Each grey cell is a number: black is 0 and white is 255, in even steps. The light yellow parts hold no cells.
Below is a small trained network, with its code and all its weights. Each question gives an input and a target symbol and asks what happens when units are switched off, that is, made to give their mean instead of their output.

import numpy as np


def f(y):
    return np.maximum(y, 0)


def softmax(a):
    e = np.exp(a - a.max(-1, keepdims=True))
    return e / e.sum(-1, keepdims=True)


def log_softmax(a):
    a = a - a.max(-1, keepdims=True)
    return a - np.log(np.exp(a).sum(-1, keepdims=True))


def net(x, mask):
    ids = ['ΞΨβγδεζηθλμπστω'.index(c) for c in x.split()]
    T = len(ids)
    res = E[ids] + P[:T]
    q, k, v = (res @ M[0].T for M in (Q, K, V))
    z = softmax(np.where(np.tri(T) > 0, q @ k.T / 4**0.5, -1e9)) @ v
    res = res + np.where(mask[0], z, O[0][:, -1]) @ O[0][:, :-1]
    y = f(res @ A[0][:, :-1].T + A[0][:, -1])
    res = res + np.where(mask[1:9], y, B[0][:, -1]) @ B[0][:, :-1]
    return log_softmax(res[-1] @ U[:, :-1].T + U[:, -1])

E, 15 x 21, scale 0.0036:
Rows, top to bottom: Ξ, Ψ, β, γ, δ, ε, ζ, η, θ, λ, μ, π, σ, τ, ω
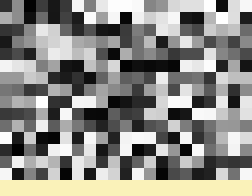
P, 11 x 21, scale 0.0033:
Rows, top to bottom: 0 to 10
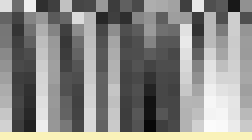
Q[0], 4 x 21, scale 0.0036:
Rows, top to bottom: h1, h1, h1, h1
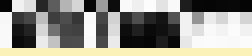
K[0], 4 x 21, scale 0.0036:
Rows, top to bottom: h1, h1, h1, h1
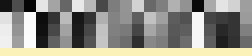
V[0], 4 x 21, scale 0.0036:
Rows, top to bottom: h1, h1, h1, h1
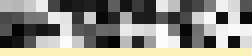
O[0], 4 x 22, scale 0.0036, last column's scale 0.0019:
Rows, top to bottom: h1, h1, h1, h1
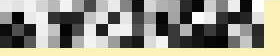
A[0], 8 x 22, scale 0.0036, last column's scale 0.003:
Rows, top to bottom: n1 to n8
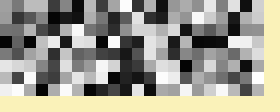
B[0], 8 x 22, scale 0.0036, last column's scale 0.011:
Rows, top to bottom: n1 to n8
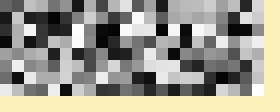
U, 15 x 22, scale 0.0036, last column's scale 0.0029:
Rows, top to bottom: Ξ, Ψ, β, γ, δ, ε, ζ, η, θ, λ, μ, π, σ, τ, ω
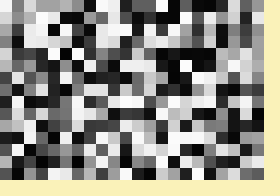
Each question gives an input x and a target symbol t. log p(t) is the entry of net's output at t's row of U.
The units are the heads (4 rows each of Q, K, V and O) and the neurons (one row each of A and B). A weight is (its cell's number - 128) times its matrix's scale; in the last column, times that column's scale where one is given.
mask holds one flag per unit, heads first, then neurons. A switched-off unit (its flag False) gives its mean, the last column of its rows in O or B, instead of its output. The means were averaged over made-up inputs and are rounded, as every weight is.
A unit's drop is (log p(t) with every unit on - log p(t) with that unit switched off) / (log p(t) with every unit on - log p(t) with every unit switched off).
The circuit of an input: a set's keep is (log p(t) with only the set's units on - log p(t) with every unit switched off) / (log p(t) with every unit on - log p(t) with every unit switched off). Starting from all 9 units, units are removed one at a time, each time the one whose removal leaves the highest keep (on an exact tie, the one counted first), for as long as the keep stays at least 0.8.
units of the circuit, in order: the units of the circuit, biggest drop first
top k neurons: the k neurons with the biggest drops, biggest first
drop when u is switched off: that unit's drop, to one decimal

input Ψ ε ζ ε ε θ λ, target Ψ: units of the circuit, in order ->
(n4, h1, n8)
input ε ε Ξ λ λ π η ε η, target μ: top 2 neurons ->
(n8, n2)
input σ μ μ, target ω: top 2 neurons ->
(n4, n2)
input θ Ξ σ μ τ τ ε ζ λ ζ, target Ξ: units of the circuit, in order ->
(h1, n4, n2, n1)
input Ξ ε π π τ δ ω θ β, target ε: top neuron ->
(n4)
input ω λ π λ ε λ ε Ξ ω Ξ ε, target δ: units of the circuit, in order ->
(h1, n8, n1)
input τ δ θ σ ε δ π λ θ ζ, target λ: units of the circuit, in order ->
(h1, n7, n1)
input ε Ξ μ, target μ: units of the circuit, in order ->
(h1, n3)
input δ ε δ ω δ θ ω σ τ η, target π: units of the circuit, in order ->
(h1, n8, n4)
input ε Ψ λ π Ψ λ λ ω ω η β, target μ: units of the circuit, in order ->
(h1, n6)
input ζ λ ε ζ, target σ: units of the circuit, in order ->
(h1, n7)
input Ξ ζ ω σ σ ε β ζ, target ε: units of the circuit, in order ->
(h1, n4, n7)
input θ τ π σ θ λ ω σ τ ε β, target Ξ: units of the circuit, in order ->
(h1, n4, n2, n1)
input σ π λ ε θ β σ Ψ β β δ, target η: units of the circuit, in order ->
(h1)
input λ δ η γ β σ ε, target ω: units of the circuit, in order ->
(h1, n4)
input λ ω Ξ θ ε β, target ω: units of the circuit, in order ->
(h1, n4, n2)
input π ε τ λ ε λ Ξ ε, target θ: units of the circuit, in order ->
(h1, n8, n4)
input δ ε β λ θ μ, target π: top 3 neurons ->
(n8, n4, n2)
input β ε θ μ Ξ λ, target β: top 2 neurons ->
(n4, n8)
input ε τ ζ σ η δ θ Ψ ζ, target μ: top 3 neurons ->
(n8, n2, n6)
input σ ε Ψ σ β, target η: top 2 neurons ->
(n8, n6)
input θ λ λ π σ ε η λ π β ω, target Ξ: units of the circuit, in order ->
(h1, n4, n2)
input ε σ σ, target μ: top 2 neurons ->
(n3, n8)
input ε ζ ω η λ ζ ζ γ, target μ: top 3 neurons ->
(n8, n2, n6)
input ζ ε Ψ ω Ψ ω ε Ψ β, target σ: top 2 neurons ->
(n7, n6)
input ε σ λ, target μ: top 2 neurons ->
(n8, n3)
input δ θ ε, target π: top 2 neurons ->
(n8, n2)
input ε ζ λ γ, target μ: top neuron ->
(n8)
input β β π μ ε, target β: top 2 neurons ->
(n8, n6)
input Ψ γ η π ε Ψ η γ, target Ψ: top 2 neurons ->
(n4, n2)
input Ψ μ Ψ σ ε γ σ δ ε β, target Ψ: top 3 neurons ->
(n4, n8, n1)
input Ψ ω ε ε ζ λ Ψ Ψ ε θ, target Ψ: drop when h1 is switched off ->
0.9
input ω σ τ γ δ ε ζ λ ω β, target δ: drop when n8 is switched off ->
0.2
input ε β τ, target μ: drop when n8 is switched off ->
0.2
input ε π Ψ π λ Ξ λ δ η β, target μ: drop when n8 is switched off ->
0.4
